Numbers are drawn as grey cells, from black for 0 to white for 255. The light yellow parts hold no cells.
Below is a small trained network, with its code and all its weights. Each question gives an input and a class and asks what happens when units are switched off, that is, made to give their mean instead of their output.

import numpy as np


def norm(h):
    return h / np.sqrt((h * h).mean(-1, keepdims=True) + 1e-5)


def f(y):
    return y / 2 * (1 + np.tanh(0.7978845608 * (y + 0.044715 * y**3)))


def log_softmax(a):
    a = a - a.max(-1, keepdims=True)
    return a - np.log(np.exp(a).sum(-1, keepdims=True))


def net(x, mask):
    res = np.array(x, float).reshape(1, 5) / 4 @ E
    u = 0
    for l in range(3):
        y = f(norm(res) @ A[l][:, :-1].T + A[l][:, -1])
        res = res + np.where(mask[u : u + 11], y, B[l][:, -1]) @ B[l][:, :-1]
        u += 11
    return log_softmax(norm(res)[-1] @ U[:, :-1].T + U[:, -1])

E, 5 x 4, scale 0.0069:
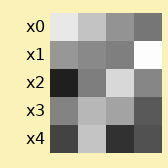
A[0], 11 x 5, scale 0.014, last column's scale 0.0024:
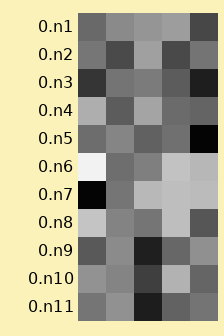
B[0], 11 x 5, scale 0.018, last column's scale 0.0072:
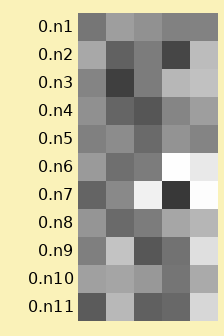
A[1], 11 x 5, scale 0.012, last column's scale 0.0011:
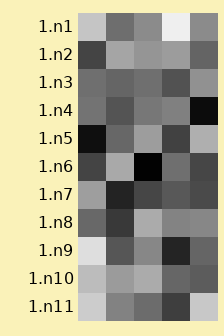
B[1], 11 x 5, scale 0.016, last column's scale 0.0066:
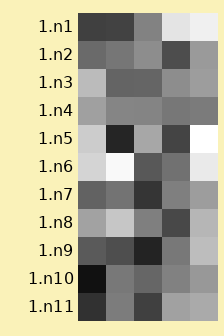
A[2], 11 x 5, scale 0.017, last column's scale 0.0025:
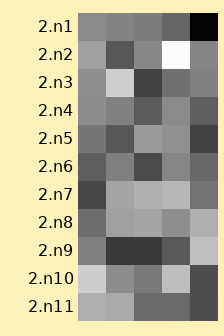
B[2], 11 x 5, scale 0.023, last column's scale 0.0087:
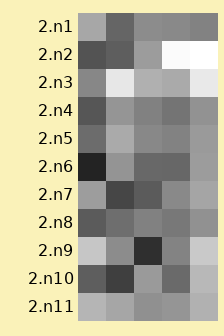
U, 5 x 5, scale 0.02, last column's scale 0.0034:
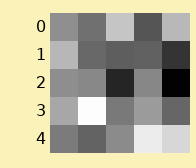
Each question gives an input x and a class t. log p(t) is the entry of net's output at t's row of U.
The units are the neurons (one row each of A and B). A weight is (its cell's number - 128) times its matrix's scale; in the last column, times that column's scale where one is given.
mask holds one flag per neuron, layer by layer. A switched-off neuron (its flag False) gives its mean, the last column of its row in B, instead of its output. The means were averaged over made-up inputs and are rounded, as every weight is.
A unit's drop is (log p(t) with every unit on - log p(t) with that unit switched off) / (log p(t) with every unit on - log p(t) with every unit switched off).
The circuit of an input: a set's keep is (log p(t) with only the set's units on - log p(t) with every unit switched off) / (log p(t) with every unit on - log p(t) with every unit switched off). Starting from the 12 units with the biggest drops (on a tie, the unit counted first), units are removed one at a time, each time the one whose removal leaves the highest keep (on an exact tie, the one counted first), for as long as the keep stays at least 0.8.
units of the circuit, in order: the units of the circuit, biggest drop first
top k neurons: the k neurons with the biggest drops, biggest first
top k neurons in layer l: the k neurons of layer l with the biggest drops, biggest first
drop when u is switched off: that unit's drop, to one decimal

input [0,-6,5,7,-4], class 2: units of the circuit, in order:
[0.n2 1.n9 2.n9]
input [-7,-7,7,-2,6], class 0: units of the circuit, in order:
[0.n7]
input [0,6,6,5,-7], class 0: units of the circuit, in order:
[0.n7 2.n2]
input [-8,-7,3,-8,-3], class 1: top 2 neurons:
[0.n2 2.n9]
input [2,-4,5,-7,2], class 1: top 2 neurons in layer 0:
[0.n2 0.n6]
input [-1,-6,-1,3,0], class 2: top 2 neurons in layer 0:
[0.n2 0.n6]
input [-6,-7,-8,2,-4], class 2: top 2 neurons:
[0.n2 1.n9]
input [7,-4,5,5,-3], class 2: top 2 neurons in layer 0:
[0.n6 0.n7]
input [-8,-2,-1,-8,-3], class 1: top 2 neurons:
[0.n6 2.n9]
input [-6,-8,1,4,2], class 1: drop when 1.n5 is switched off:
0.1
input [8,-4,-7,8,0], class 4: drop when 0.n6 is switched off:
0.2
